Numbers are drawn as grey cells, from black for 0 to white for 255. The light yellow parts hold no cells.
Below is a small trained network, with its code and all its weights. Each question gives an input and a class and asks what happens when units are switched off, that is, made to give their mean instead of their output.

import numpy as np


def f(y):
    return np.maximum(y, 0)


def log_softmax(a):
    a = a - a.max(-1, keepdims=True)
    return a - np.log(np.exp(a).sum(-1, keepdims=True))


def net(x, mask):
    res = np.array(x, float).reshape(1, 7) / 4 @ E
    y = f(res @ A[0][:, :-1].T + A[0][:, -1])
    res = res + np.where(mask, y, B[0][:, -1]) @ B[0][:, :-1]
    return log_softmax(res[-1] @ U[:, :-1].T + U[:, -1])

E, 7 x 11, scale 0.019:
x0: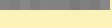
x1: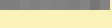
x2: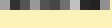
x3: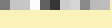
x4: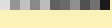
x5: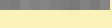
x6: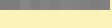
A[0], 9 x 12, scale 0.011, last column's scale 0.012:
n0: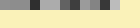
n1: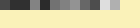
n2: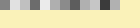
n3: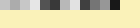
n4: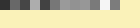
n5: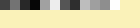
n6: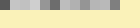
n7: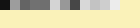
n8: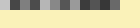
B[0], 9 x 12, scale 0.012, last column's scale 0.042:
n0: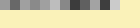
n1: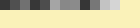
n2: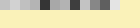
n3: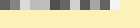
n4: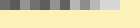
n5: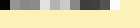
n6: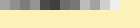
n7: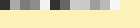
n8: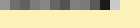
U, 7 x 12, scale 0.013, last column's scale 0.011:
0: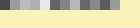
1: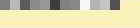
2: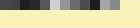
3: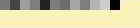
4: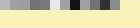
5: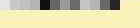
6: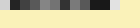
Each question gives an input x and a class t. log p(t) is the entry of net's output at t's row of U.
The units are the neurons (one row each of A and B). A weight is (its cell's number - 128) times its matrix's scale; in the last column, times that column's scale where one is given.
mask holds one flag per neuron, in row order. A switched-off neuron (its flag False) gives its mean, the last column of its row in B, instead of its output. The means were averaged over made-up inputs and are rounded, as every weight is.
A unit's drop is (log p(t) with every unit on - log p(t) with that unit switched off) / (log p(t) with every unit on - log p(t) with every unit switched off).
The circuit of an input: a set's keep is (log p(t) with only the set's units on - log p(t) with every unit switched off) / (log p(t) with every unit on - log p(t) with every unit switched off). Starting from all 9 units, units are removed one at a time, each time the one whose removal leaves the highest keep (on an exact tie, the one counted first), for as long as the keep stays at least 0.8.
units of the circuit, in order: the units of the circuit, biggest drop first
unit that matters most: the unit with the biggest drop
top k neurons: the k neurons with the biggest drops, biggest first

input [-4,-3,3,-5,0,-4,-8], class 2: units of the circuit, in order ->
n3
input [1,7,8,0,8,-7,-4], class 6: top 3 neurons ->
n8, n7, n5
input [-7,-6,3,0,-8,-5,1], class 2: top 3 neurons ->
n1, n3, n6
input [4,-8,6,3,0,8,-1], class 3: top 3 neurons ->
n5, n7, n1
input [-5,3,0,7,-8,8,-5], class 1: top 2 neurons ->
n7, n6
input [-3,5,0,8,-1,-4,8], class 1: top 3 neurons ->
n6, n5, n1
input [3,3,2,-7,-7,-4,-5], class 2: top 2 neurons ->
n1, n3
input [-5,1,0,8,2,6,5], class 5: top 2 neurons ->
n6, n5
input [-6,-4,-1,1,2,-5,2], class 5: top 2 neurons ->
n5, n7
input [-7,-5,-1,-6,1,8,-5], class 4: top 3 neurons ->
n3, n7, n0
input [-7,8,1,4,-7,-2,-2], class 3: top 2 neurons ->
n1, n4
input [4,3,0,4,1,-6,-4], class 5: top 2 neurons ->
n5, n7
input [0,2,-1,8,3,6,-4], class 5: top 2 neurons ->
n6, n5
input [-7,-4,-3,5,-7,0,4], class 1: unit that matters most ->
n7
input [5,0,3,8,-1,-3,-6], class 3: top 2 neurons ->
n5, n6
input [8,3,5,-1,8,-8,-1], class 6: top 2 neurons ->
n8, n7
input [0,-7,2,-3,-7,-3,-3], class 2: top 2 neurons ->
n1, n3
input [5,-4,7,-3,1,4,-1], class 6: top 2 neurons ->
n8, n5
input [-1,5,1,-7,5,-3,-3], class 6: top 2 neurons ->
n8, n2
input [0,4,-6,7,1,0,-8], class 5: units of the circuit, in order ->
n2
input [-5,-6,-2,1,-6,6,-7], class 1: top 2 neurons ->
n3, n7
